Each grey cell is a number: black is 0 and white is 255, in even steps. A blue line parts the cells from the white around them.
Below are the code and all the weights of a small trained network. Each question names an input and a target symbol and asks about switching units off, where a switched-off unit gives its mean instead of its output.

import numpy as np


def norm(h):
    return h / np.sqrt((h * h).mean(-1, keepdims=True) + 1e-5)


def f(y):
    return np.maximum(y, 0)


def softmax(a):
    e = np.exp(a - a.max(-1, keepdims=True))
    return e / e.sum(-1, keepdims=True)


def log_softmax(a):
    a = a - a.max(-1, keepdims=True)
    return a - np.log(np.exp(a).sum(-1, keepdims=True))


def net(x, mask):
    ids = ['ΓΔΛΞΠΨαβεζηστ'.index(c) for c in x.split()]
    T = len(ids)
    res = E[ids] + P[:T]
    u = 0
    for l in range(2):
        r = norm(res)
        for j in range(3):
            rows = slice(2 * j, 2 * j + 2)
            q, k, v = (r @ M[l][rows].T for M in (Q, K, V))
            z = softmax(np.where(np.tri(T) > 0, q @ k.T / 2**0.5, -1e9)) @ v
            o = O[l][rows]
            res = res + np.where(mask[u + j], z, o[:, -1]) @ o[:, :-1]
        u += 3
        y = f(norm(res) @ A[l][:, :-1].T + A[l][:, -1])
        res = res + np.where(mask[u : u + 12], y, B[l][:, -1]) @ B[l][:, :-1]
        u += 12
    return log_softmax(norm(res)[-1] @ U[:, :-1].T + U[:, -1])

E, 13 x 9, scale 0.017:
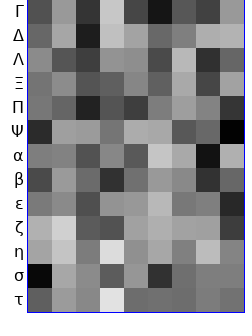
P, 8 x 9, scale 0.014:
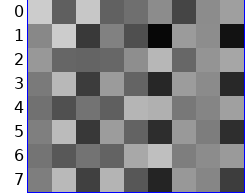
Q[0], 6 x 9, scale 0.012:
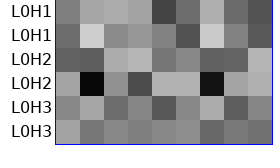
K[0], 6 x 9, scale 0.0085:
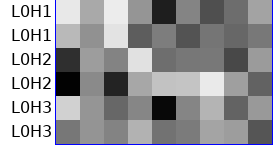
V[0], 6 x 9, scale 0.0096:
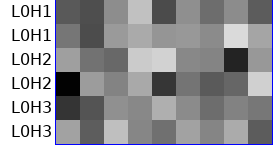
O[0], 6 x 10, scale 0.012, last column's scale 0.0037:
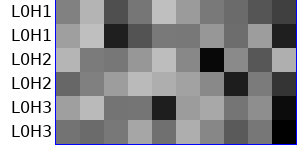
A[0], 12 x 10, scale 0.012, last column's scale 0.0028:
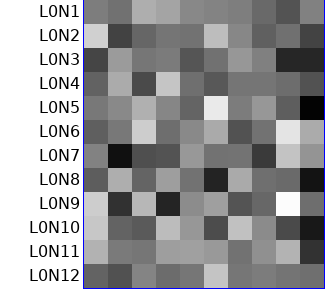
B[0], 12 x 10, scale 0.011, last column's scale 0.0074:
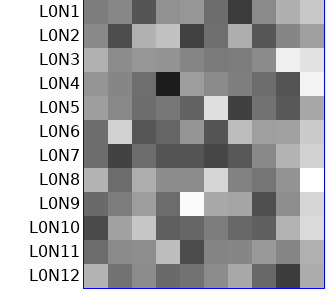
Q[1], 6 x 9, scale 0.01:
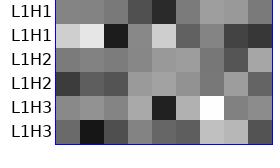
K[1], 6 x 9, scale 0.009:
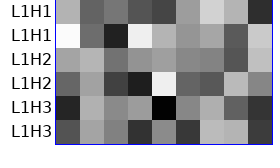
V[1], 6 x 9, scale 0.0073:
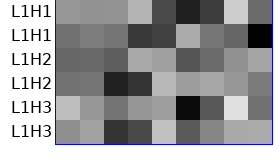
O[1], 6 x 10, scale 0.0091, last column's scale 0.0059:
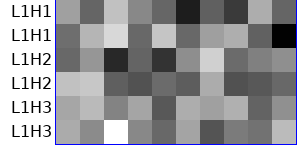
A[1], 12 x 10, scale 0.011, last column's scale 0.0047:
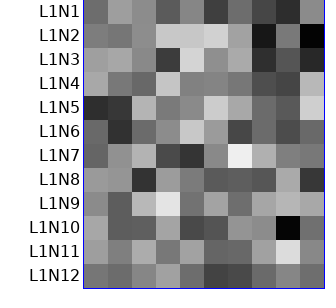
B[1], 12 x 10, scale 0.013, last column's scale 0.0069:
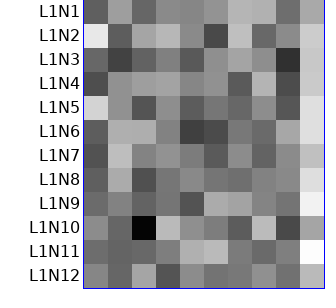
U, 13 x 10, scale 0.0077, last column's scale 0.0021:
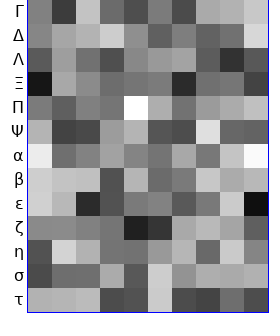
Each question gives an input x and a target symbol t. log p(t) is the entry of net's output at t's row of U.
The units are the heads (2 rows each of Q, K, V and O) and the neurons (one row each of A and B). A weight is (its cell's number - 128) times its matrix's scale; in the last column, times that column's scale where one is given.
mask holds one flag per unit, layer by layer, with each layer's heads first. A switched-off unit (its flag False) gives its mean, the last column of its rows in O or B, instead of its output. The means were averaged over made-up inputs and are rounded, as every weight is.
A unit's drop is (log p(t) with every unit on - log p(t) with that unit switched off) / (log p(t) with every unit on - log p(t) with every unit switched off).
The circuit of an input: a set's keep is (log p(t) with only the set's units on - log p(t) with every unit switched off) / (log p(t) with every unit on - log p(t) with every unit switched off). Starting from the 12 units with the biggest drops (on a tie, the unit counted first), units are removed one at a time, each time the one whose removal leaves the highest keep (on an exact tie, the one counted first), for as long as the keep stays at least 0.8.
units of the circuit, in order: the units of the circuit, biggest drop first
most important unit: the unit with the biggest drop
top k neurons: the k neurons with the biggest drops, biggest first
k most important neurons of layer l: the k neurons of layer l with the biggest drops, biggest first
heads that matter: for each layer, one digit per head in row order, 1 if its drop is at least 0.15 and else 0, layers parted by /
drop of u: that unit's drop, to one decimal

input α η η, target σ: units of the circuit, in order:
(L0N11, L1N9)
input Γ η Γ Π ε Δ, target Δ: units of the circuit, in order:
(L0H2, L1N2, L1N4)
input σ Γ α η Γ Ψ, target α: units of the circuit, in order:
(L0H2, L1N2, L0N3)
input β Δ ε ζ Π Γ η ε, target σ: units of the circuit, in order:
(L0H1, L0N3, L1N9)
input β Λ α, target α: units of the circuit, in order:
(L1N2, L0N2)
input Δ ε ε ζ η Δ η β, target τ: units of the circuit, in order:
(L0N8)
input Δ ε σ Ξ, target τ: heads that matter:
000 / 001
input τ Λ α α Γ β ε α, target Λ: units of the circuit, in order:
(L1N3, L0N4)
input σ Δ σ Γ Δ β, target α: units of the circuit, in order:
(L0H2, L1N2, L0N8)
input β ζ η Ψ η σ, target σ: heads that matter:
110 / 000
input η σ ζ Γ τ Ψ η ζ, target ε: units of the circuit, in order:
(L0H1, L1H1, L0N11)
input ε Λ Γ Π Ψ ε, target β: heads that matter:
010 / 100
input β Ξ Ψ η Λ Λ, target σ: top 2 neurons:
(L0N8, L0N3)
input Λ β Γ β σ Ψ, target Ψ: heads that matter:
010 / 000
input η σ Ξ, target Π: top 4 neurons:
(L0N9, L0N7, L0N6, L1N11)
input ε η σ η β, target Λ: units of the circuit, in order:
(L0N6, L1N3, L0N12)
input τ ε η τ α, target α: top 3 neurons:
(L1N2, L0N2, L0N9)
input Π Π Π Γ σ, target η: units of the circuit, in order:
(L0H3, L0H2)
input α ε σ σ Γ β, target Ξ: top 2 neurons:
(L1N6, L0N9)
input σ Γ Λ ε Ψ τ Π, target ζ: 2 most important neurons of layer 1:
(L1N7, L1N8)
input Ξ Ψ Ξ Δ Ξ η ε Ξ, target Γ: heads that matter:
100 / 000
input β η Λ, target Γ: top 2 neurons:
(L1N6, L0N7)
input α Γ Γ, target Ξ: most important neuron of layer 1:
(L1N6)
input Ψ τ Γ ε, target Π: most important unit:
L0N3
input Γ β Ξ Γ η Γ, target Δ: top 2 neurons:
(L1N2, L0N8)
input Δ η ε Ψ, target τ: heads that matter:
100 / 001
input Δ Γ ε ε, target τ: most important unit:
L1H3
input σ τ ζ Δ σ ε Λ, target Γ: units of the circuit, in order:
(L0N7, L1H3)
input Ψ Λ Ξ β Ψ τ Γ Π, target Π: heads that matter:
001 / 011
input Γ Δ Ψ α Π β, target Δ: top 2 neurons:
(L1N2, L1N6)
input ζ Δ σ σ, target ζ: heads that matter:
110 / 000
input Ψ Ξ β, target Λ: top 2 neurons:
(L0N6, L1N3)
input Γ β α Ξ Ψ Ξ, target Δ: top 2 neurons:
(L1N2, L0N6)
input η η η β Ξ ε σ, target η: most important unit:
L0H3
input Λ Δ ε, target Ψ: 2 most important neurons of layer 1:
(L1N10, L1N6)
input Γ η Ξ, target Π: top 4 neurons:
(L0N9, L0N6, L1N11, L0N7)
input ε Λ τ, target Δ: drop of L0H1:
0.1
